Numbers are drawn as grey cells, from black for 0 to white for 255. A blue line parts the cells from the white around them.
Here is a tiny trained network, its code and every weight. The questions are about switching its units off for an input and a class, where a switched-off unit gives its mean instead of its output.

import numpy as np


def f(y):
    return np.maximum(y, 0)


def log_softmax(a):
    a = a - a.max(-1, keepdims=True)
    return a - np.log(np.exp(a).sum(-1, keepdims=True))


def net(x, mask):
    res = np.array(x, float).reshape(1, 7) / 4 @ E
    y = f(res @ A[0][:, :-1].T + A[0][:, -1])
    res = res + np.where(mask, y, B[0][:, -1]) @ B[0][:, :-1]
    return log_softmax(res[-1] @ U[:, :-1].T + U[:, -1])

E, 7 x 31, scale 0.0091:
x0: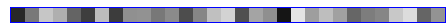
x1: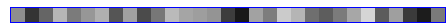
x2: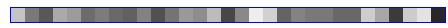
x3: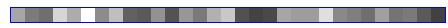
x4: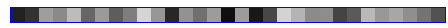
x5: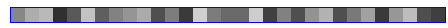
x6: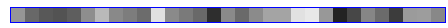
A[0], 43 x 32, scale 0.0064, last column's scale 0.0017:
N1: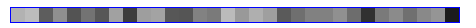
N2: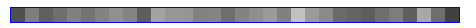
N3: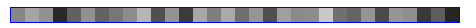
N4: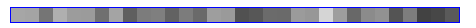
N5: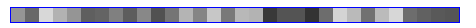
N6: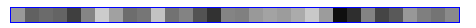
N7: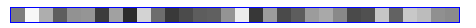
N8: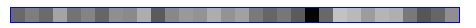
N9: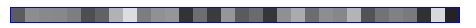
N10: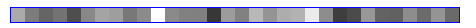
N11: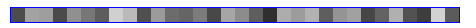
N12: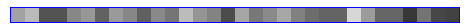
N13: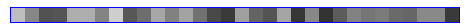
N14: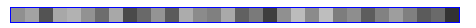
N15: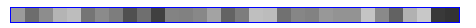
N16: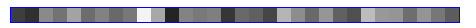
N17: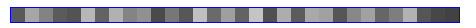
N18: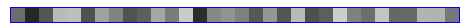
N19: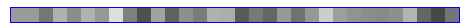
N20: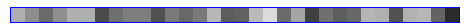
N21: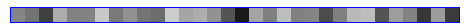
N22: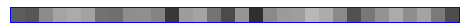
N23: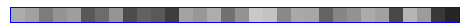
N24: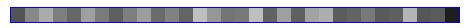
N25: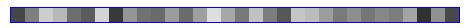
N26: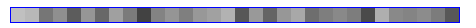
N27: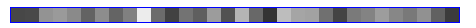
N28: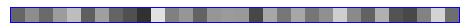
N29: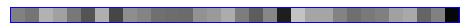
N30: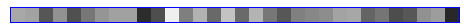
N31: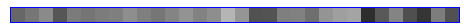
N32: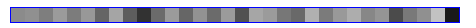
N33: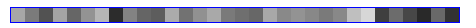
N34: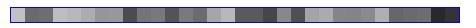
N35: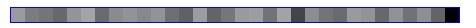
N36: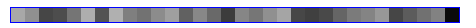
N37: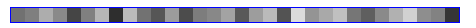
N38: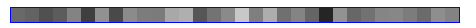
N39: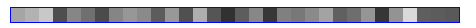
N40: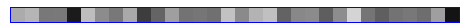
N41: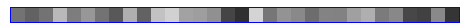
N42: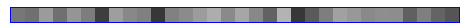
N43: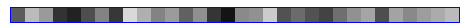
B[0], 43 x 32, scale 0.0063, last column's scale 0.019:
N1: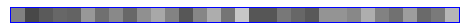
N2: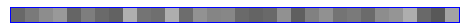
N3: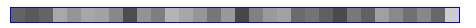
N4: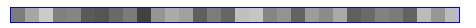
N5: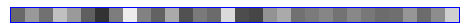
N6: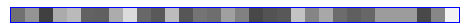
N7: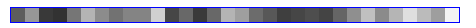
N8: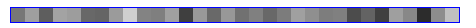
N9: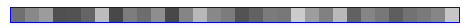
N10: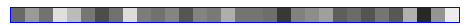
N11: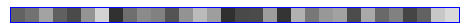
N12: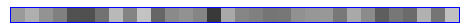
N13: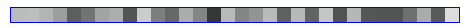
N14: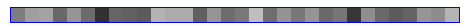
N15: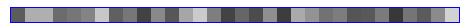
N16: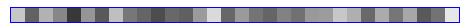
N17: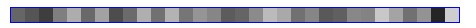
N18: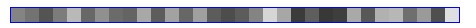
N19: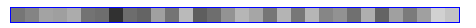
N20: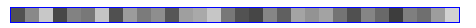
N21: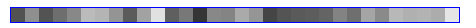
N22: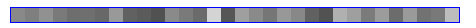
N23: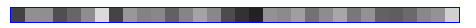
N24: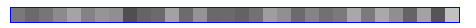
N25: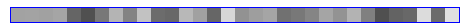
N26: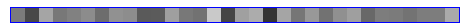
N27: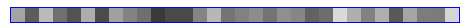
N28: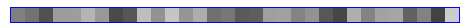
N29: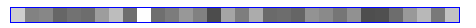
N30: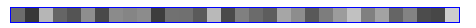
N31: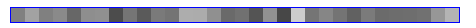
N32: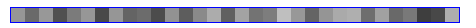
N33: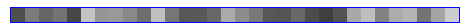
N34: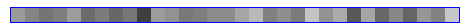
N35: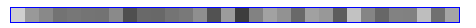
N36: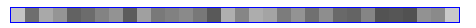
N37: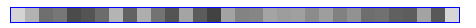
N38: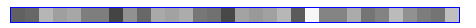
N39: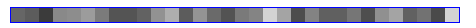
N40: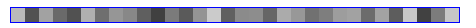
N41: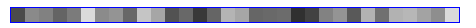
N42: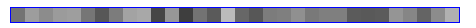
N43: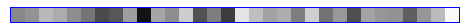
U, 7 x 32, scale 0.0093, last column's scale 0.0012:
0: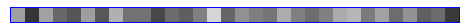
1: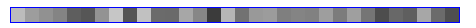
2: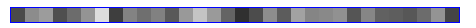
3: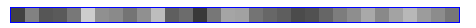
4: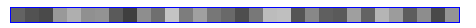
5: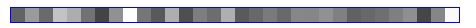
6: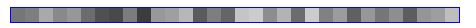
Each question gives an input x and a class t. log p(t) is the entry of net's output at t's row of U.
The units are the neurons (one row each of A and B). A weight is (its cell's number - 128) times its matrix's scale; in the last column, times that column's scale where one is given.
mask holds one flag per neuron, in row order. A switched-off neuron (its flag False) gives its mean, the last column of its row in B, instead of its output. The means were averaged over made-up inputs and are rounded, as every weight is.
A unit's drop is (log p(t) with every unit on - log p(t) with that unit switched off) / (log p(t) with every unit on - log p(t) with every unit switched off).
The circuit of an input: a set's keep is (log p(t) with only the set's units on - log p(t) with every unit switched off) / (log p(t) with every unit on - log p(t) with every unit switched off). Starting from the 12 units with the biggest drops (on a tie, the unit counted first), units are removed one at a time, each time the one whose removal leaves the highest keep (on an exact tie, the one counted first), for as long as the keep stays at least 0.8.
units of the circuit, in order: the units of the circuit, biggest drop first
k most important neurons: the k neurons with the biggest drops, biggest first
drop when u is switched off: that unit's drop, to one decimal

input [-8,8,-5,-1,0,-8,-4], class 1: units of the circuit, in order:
(N13)
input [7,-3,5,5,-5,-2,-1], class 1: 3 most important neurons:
(N37; N25; N29)
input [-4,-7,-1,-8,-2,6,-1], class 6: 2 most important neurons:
(N43; N41)
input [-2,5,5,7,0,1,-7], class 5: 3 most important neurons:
(N5; N8; N43)
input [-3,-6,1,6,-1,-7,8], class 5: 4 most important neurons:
(N10; N6; N17; N39)
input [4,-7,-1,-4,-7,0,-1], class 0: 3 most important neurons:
(N40; N30; N21)
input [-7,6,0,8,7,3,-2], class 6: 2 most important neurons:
(N34; N19)
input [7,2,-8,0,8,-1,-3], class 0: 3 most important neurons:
(N16; N27; N22)
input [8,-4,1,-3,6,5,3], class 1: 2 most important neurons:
(N25; N29)
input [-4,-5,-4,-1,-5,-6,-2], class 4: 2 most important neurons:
(N28; N18)
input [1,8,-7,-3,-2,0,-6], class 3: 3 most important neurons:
(N21; N41; N33)
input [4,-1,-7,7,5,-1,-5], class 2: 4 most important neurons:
(N11; N43; N31; N9)
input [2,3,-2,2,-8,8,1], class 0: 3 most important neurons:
(N40; N30; N18)
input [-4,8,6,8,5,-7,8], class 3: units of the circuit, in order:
(N21)
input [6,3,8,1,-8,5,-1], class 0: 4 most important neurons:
(N30; N40; N32; N11)
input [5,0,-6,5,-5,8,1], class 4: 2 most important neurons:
(N17; N3)
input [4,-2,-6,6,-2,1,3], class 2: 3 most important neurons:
(N11; N43; N9)
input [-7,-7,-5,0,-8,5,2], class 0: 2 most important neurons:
(N40; N30)
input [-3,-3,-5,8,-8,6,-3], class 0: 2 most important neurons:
(N30; N40)
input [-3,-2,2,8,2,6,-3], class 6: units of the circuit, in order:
(N19)
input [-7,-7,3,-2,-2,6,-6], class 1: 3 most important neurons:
(N13; N36; N21)
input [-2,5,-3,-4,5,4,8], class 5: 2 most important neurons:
(N6; N10)
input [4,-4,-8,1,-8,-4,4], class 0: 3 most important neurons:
(N30; N40; N32)
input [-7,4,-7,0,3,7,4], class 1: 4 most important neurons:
(N13; N12; N36; N35)
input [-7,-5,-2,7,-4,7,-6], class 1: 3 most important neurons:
(N13; N43; N12)
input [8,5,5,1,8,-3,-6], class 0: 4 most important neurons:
(N16; N27; N22; N13)
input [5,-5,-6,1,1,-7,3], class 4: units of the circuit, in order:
(N28)
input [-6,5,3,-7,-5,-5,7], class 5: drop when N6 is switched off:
0.9
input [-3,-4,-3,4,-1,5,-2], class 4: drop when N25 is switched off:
0.0
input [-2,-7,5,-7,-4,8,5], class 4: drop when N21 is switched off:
0.3
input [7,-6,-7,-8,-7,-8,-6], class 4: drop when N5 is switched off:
0.1
